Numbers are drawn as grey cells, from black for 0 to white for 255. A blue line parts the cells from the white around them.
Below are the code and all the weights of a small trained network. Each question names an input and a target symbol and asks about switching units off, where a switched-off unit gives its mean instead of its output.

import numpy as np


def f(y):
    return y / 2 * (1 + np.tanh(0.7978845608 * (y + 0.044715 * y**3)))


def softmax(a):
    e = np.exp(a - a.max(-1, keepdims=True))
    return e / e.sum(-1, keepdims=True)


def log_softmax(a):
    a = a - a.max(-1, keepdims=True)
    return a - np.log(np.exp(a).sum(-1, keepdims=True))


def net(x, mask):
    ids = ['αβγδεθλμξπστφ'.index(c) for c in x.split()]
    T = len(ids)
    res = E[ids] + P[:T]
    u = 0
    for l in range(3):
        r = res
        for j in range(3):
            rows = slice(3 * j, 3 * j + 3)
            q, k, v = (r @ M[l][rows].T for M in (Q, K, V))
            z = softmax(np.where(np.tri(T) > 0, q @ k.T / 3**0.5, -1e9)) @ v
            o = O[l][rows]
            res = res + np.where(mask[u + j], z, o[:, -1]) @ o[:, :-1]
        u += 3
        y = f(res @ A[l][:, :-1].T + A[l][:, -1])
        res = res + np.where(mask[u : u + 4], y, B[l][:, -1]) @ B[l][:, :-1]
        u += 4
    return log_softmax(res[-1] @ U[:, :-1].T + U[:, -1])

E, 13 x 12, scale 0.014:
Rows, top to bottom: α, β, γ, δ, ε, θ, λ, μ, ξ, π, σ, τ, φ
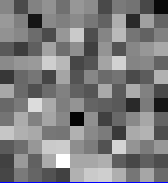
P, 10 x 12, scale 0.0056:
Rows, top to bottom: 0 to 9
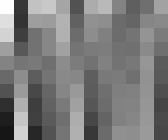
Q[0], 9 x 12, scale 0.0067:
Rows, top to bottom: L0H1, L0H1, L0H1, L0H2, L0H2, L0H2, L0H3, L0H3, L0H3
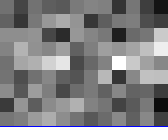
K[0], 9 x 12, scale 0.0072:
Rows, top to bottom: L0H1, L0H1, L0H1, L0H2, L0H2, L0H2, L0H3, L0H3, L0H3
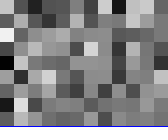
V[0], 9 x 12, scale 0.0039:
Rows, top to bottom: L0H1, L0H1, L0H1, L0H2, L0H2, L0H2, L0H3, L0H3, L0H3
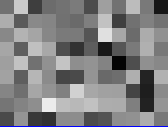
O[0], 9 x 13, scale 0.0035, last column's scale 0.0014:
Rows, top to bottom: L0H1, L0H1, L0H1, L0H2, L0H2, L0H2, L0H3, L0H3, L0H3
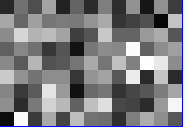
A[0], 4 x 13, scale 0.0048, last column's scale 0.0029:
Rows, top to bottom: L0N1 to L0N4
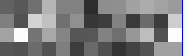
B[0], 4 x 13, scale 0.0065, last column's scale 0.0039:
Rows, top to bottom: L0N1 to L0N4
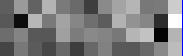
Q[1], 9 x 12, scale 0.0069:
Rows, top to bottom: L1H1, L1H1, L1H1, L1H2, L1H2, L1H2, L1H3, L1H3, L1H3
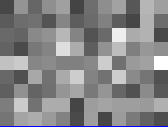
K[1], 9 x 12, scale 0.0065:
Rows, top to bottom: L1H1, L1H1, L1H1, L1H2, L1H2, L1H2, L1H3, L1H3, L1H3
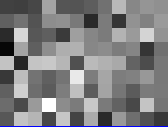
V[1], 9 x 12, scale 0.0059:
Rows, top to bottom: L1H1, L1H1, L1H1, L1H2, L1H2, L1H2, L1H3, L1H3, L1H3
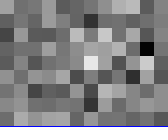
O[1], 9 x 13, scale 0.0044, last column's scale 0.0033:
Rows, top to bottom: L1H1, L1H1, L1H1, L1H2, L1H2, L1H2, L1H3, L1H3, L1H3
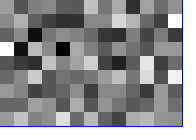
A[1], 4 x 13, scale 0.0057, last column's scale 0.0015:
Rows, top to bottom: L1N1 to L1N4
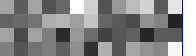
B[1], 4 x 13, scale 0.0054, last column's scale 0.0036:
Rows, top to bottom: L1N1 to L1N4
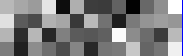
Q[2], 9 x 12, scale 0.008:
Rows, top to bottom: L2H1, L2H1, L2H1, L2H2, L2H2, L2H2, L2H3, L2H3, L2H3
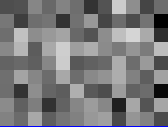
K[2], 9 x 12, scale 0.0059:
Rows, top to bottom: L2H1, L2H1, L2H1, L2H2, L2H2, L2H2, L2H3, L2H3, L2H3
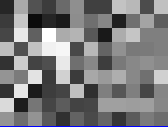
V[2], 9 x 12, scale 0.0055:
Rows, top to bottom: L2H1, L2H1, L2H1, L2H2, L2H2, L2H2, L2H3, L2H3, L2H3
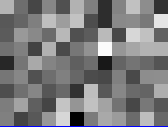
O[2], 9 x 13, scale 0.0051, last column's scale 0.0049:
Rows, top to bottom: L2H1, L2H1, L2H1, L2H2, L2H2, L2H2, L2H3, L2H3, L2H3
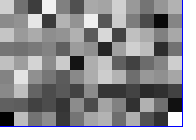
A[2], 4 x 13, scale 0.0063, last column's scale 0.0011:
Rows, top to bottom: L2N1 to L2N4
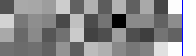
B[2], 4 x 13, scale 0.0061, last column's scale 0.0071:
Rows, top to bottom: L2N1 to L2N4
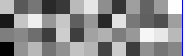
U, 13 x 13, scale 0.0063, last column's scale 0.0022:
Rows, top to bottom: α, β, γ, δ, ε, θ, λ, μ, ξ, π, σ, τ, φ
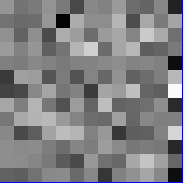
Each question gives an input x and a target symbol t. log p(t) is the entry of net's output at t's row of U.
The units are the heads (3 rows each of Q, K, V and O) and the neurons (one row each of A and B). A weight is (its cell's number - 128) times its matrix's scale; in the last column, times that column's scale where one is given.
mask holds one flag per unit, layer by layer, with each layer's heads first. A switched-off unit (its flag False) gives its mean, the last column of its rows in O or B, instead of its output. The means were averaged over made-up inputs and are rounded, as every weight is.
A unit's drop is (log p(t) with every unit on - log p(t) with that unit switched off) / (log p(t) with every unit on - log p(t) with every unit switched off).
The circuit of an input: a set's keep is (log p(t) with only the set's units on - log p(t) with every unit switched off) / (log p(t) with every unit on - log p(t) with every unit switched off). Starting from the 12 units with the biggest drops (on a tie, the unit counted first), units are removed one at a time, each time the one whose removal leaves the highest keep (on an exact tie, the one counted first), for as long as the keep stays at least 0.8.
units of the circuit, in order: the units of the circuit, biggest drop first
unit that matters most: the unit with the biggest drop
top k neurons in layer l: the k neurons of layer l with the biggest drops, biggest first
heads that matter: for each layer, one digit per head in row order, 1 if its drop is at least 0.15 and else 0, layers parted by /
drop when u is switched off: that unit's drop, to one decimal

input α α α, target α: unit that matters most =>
L2H1
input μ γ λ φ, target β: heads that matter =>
000 / 000 / 100
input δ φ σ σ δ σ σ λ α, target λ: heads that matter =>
100 / 000 / 100
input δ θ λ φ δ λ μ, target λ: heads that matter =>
100 / 000 / 100
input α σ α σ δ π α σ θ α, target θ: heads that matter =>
000 / 000 / 101
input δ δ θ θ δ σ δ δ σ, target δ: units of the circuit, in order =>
L2H1, L2N1
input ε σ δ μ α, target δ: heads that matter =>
000 / 001 / 001
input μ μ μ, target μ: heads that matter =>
000 / 010 / 010
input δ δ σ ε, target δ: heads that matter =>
000 / 000 / 100
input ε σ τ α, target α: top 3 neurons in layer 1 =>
L1N2, L1N1, L1N3
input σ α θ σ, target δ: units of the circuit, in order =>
L2N1, L2H1, L0H1
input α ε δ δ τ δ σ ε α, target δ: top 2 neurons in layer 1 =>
L1N4, L1N3
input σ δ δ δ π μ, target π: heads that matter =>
000 / 010 / 000
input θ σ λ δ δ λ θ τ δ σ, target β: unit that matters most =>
L0H2
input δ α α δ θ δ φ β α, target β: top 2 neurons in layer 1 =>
L1N1, L1N4
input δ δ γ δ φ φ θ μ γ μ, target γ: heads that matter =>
000 / 000 / 001
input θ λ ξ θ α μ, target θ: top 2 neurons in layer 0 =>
L0N2, L0N4
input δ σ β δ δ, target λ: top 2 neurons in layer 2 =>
L2N1, L2N3
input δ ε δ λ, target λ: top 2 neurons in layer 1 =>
L1N1, L1N4
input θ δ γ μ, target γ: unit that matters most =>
L2N3
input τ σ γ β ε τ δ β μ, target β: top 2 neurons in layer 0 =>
L0N2, L0N3
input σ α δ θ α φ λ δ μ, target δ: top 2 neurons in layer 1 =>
L1N4, L1N3
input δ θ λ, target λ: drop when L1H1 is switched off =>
0.0
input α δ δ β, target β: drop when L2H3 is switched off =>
0.2
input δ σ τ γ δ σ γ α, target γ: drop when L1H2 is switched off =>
0.1
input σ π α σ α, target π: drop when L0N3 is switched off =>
0.1
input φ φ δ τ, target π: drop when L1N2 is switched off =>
0.2
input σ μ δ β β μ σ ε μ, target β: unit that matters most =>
L0N2
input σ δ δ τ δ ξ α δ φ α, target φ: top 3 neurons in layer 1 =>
L1N3, L1N1, L1N2
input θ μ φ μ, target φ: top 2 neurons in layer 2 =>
L2N2, L2N3
